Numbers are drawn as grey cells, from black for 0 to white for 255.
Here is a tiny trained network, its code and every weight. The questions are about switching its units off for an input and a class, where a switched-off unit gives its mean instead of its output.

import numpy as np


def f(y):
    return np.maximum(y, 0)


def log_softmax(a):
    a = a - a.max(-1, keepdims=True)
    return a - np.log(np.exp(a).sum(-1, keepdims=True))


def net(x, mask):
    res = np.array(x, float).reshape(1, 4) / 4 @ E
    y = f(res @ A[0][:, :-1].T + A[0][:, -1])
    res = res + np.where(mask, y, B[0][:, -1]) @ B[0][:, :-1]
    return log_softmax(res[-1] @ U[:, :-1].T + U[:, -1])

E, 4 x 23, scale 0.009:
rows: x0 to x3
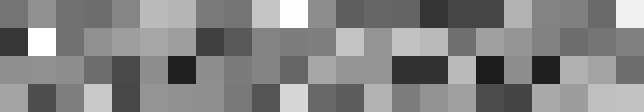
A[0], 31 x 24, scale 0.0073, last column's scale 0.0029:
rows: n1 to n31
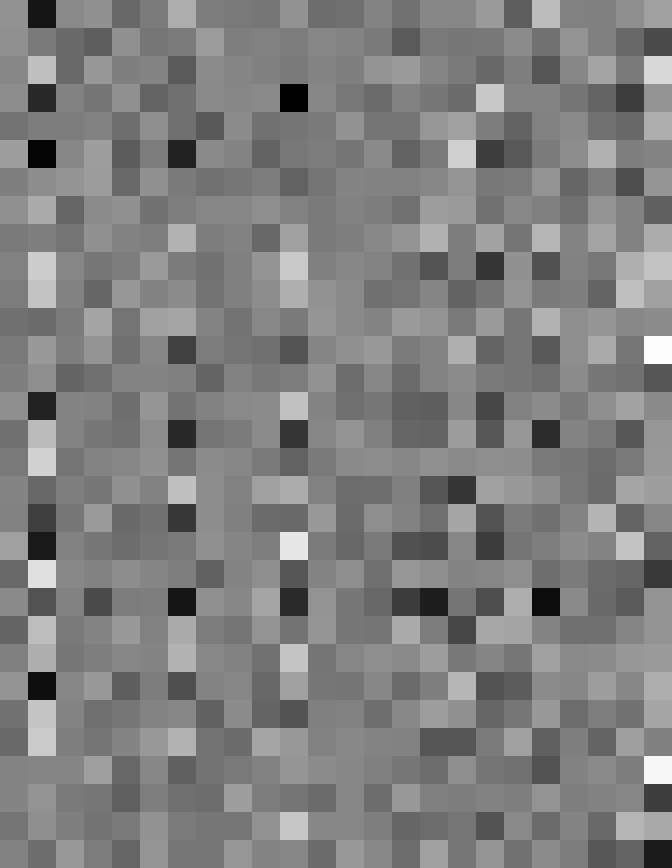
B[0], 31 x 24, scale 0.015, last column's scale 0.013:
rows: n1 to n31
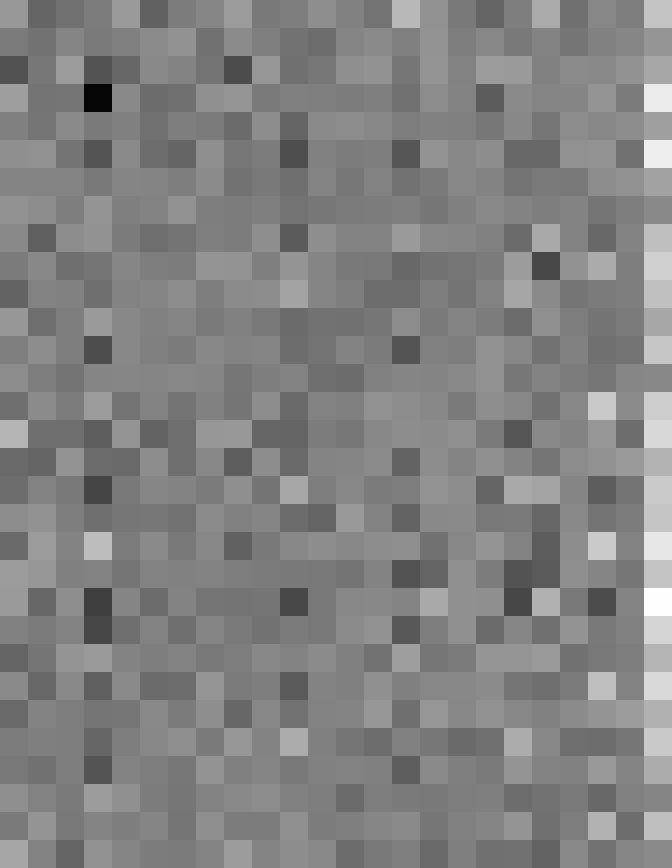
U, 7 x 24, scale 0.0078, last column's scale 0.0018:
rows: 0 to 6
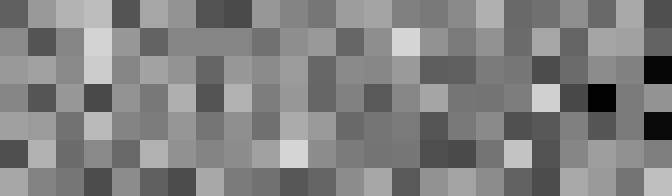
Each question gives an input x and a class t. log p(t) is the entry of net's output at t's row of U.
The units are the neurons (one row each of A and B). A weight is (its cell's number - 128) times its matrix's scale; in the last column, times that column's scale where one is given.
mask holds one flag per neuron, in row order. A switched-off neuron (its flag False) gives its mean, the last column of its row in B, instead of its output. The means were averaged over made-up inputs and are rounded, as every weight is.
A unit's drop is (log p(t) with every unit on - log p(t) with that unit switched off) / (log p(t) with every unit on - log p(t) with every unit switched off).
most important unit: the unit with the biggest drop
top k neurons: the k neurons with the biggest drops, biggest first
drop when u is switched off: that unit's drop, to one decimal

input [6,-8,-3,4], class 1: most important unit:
n1
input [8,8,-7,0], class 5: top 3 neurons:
n22, n10, n30
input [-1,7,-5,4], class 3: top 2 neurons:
n20, n15
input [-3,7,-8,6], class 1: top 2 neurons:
n22, n4
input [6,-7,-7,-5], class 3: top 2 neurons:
n18, n10
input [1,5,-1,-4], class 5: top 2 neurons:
n22, n6
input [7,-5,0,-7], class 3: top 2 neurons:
n22, n18
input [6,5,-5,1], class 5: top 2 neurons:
n22, n10
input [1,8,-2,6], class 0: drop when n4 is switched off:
0.2
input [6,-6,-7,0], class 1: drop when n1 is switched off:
0.3
